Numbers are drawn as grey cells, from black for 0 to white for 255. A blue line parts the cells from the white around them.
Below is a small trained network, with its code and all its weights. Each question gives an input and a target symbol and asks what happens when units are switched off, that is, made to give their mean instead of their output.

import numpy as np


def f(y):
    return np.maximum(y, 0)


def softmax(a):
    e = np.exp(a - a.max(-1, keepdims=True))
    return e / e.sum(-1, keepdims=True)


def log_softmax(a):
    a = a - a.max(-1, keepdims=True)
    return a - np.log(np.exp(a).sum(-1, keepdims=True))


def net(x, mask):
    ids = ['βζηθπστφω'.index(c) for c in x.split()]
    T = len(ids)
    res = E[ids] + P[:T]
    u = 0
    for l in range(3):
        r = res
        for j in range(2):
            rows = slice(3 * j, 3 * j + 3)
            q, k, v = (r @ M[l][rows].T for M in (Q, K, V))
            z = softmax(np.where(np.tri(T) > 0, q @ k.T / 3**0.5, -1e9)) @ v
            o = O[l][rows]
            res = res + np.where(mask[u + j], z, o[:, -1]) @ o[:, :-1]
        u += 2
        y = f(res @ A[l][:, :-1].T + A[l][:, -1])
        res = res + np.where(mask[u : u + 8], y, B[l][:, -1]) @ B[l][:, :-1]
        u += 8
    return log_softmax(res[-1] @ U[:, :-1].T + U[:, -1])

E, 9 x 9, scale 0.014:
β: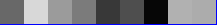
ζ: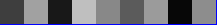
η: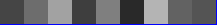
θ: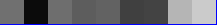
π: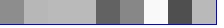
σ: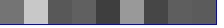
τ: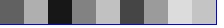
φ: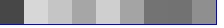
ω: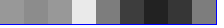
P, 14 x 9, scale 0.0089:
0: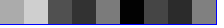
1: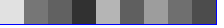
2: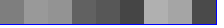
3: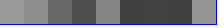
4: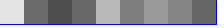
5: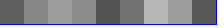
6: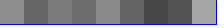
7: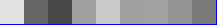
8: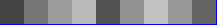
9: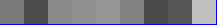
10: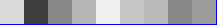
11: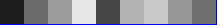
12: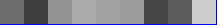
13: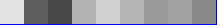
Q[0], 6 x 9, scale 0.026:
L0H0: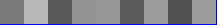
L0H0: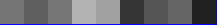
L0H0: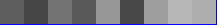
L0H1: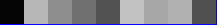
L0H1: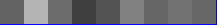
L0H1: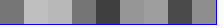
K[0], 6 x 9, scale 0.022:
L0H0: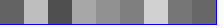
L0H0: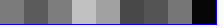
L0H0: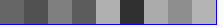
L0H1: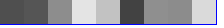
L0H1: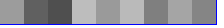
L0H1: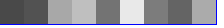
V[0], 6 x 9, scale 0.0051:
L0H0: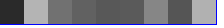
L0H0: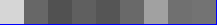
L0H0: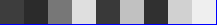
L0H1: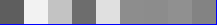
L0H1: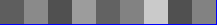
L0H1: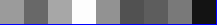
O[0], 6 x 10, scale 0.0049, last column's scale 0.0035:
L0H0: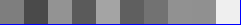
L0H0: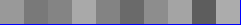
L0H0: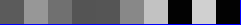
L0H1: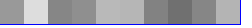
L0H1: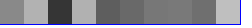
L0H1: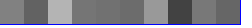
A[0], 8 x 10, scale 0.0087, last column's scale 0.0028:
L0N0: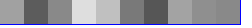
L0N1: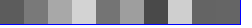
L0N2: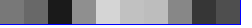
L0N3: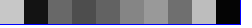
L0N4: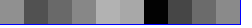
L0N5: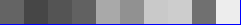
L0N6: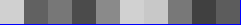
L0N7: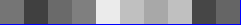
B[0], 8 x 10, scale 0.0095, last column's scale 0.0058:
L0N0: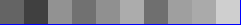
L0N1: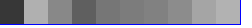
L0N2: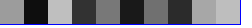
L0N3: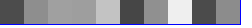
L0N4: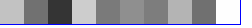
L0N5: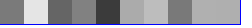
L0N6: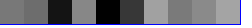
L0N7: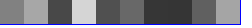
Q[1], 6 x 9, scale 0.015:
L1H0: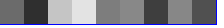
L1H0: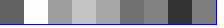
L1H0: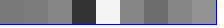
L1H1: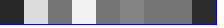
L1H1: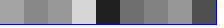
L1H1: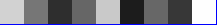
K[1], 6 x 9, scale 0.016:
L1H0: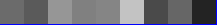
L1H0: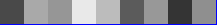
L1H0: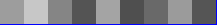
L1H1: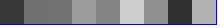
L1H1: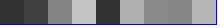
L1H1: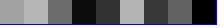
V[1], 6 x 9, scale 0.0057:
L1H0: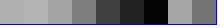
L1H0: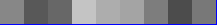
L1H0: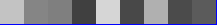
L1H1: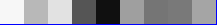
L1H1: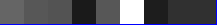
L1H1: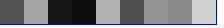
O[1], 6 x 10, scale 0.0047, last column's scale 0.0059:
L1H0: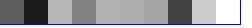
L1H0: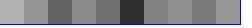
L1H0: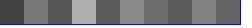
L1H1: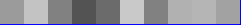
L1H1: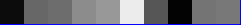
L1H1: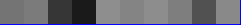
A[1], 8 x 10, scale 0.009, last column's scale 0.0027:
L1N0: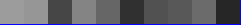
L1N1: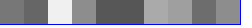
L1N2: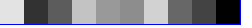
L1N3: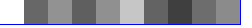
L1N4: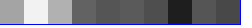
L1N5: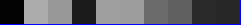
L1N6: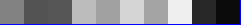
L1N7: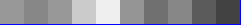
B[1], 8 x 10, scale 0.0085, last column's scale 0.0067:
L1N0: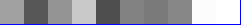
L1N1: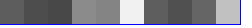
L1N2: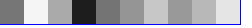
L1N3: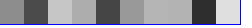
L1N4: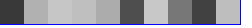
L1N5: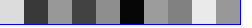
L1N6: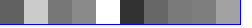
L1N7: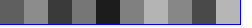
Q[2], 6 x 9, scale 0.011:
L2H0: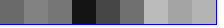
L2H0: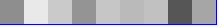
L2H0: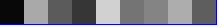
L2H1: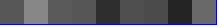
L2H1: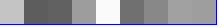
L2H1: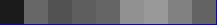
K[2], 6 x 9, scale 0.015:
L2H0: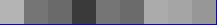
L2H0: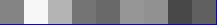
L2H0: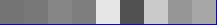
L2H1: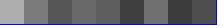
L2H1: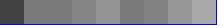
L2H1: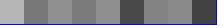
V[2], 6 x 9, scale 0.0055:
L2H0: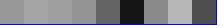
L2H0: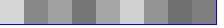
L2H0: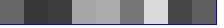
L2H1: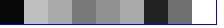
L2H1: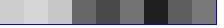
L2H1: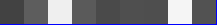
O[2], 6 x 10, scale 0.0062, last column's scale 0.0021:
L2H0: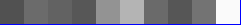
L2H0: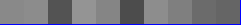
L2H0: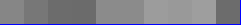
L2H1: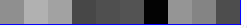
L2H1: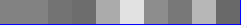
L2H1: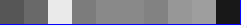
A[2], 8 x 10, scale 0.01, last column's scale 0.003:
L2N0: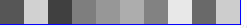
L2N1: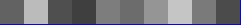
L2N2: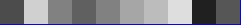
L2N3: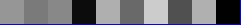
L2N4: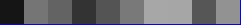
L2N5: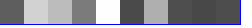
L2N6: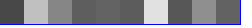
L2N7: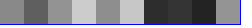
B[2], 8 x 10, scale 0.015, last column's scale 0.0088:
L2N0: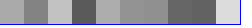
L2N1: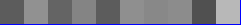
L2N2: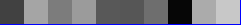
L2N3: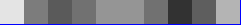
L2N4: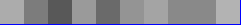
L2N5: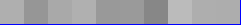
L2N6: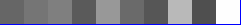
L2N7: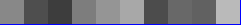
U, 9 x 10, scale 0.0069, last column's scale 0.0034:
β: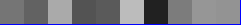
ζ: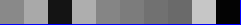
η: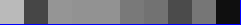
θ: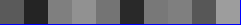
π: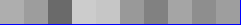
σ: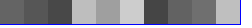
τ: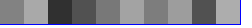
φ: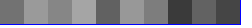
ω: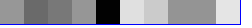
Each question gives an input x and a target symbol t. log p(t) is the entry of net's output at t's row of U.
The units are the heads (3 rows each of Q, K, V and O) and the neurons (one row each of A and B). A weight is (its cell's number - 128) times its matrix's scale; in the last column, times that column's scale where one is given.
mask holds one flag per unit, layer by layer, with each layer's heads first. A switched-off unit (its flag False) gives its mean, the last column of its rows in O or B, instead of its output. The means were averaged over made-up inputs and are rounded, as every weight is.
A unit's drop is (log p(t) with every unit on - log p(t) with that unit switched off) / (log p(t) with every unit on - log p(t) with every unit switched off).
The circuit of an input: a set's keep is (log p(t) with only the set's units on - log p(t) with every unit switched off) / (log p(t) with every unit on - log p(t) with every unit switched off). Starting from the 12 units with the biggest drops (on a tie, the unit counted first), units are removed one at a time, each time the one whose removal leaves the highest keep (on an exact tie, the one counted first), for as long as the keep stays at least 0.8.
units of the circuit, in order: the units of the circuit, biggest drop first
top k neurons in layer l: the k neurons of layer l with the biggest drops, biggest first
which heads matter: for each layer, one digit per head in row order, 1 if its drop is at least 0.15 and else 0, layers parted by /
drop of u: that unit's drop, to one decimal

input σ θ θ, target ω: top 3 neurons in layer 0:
L0N4, L0N5, L0N3
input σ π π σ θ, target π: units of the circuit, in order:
L1N6, L0N3, L2N5
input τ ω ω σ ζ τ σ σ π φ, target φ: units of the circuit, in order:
L1N7, L0N2, L2N2, L1N0
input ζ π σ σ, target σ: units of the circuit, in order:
L2N7, L1N2, L1H1
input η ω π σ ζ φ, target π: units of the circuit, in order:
L2N5, L0H1
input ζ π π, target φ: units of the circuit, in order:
L2N2, L1N0, L0N2
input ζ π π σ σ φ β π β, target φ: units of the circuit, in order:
L2N2, L1N4, L0N1, L1H0
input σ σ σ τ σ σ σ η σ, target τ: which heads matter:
01 / 01 / 00
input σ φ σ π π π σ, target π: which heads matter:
10 / 01 / 00
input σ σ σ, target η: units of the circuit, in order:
L1N5, L0N4, L2N3, L1H1
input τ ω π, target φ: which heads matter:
00 / 01 / 00
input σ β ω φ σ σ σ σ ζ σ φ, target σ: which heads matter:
00 / 00 / 00
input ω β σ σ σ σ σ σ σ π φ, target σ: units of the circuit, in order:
L0N7, L2N7
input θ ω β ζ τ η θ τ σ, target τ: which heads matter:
00 / 01 / 00
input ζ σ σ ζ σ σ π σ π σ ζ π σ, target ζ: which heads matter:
01 / 10 / 01
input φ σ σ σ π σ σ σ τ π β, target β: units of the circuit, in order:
L2H1, L0N1, L0N0
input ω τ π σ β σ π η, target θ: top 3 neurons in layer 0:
L0N7, L0N5, L0N4
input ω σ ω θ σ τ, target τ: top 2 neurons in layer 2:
L2N6, L2N1
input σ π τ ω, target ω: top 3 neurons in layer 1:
L1N2, L1N7, L1N3
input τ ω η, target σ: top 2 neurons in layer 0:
L0N0, L0N4
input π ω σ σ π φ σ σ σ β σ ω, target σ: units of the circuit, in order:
L2N7, L1N1
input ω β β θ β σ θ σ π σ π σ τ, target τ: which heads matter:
10 / 00 / 00
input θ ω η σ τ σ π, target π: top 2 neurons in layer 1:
L1N0, L1N4
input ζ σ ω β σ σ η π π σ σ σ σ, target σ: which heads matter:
10 / 01 / 00
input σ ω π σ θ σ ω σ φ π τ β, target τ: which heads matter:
00 / 01 / 00
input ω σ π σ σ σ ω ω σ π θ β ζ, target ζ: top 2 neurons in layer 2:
L2N0, L2N6
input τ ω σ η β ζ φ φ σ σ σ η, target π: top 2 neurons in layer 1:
L1N4, L1N5
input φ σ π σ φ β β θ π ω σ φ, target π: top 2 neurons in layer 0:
L0N1, L0N4
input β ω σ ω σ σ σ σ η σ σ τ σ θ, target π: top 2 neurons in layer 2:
L2N5, L2N0
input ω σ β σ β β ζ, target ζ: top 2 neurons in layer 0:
L0N0, L0N4
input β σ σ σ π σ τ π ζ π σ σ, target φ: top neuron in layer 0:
L0N0
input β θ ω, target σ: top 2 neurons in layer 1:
L1N1, L1N2
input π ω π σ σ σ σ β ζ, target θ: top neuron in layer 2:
L2N6
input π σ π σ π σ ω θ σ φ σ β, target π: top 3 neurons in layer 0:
L0N1, L0N4, L0N0
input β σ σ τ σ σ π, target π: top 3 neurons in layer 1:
L1N0, L1N4, L1N3
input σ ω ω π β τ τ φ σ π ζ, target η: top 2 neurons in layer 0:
L0N2, L0N0
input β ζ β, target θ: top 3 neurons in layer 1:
L1N4, L1N0, L1N5
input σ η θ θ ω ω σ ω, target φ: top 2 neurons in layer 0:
L0N4, L0N2
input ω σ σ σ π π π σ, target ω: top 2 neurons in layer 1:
L1N2, L1N3
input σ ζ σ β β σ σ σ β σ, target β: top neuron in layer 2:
L2N4
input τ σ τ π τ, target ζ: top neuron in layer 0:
L0N2
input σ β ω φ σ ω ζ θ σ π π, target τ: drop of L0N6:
0.2
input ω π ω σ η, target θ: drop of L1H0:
0.0
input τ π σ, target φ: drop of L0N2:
0.2
